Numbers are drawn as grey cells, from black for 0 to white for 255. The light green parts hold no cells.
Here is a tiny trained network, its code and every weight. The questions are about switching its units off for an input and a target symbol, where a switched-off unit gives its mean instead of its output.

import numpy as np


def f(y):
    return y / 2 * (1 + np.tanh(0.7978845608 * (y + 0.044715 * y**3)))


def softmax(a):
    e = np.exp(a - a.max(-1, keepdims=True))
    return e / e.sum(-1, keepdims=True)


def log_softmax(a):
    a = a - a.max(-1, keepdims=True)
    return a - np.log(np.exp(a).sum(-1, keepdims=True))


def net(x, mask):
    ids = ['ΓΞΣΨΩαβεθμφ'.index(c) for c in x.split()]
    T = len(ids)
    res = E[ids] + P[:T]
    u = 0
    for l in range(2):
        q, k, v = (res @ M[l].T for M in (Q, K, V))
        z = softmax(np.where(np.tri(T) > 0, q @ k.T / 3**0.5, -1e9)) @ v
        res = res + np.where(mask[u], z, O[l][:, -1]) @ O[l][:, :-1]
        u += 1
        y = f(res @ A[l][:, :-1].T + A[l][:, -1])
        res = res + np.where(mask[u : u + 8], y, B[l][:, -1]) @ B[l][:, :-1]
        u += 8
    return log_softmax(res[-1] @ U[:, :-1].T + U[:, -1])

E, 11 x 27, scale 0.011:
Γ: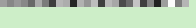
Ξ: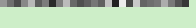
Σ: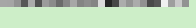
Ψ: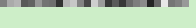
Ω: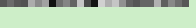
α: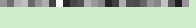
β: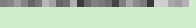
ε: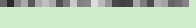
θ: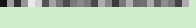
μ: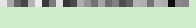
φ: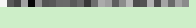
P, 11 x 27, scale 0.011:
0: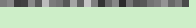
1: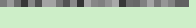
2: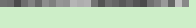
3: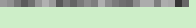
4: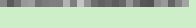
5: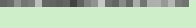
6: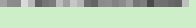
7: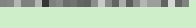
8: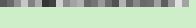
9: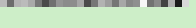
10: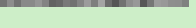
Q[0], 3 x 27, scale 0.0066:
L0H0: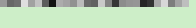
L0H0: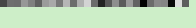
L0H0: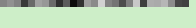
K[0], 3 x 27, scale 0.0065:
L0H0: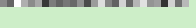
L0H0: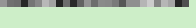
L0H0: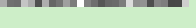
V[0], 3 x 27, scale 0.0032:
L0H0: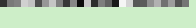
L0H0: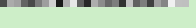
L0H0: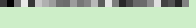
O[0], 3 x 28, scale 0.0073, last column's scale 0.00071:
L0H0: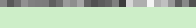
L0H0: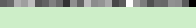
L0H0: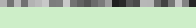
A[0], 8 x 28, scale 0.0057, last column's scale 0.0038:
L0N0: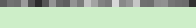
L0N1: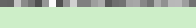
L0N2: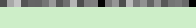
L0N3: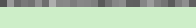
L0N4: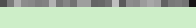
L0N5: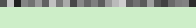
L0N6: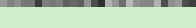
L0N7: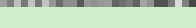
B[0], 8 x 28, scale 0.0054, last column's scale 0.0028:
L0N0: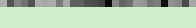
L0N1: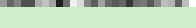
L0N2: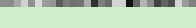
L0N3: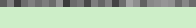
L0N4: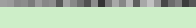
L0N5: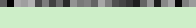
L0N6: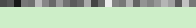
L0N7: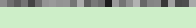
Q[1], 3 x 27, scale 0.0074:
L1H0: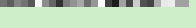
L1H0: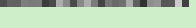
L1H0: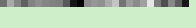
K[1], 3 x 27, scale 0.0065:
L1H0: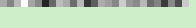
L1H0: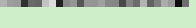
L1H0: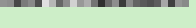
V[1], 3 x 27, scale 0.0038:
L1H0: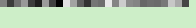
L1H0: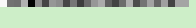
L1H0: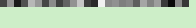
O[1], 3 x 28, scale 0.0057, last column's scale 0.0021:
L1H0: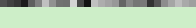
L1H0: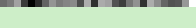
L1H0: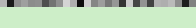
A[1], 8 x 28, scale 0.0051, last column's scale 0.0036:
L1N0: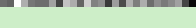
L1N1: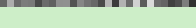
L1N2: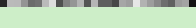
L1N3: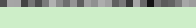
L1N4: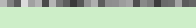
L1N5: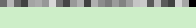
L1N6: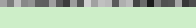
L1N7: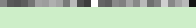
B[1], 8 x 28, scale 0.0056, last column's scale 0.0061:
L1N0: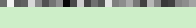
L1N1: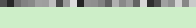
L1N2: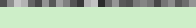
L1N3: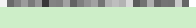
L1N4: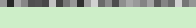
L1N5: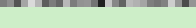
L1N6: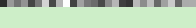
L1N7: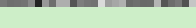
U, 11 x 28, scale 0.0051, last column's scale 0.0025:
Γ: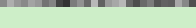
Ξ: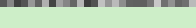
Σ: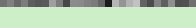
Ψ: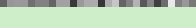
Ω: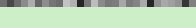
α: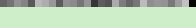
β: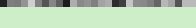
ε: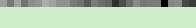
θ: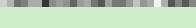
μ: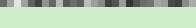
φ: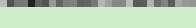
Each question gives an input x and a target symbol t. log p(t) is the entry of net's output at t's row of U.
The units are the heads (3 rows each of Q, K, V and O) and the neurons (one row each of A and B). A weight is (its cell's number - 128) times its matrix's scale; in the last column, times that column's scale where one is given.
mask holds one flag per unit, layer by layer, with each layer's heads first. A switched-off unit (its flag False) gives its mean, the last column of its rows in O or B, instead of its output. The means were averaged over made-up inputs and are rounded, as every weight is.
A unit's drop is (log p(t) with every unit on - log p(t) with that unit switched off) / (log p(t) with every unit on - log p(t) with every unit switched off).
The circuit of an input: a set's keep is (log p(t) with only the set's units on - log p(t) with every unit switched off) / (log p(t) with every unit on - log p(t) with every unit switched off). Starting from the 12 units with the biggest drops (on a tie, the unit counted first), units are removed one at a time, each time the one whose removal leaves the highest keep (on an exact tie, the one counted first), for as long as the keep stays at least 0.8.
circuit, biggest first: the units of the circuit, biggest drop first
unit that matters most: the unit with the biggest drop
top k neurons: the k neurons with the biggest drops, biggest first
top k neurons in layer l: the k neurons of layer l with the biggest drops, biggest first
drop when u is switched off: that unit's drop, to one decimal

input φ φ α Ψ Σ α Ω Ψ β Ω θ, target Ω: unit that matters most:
L1H0
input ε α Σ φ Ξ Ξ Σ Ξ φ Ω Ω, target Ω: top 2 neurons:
(L1N0, L1N7)
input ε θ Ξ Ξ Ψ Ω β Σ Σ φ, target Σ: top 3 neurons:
(L0N0, L1N3, L0N1)
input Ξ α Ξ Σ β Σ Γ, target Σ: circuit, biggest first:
(L0H0, L0N0)
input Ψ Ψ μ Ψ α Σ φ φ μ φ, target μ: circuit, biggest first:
(L0H0, L1H0, L0N5)
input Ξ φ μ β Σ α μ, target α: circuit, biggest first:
(L1N1, L1H0, L0H0)
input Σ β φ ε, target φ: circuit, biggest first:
(L1H0, L1N3)
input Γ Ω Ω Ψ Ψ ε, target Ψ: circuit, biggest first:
(L0H0, L1N6)
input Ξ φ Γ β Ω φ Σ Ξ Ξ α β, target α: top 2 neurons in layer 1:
(L1N1, L1N7)
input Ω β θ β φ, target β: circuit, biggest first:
(L0H0, L1N3)
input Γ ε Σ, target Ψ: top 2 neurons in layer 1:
(L1N2, L1N5)
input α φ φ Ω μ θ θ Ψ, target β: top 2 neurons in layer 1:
(L1N3, L1N0)
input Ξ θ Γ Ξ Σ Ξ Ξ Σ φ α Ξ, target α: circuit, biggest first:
(L1N1, L0H0, L1H0)
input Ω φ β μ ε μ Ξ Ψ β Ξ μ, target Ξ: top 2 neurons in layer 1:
(L1N7, L1N3)
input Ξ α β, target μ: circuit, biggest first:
(L1H0)
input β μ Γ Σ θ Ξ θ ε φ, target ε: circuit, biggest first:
(L0H0, L0N7)
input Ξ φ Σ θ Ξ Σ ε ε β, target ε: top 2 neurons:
(L0N7, L1N1)
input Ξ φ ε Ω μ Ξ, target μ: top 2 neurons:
(L0N5, L1N3)
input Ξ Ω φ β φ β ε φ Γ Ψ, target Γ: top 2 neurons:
(L1N6, L1N3)
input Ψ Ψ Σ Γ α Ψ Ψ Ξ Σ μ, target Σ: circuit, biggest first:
(L0H0)
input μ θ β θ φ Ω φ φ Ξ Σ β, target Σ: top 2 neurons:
(L0N0, L1N1)
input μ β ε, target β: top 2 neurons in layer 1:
(L1N0, L1N3)
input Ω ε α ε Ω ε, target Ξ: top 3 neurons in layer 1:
(L1N7, L1N0, L1N1)
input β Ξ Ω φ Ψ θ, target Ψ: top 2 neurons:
(L1N6, L1N3)
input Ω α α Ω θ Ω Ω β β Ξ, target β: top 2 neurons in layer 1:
(L1N3, L1N7)
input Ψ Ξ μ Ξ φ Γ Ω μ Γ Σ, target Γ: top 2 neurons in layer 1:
(L1N6, L1N3)
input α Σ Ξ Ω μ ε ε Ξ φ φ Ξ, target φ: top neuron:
(L1N3)
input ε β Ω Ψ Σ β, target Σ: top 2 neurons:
(L0N0, L1N0)
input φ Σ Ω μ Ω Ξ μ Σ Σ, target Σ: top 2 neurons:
(L0N0, L1N3)
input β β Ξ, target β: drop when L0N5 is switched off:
0.0
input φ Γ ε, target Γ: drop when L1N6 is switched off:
0.2
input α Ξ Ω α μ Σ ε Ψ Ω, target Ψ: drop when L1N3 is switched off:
0.1
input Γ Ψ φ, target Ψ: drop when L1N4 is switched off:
-0.1
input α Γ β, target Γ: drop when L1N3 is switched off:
0.2
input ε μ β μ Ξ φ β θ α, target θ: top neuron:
(L1N0)
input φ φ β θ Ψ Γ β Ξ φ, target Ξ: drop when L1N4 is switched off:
0.1
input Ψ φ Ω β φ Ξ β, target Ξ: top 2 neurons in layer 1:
(L1N7, L1N1)
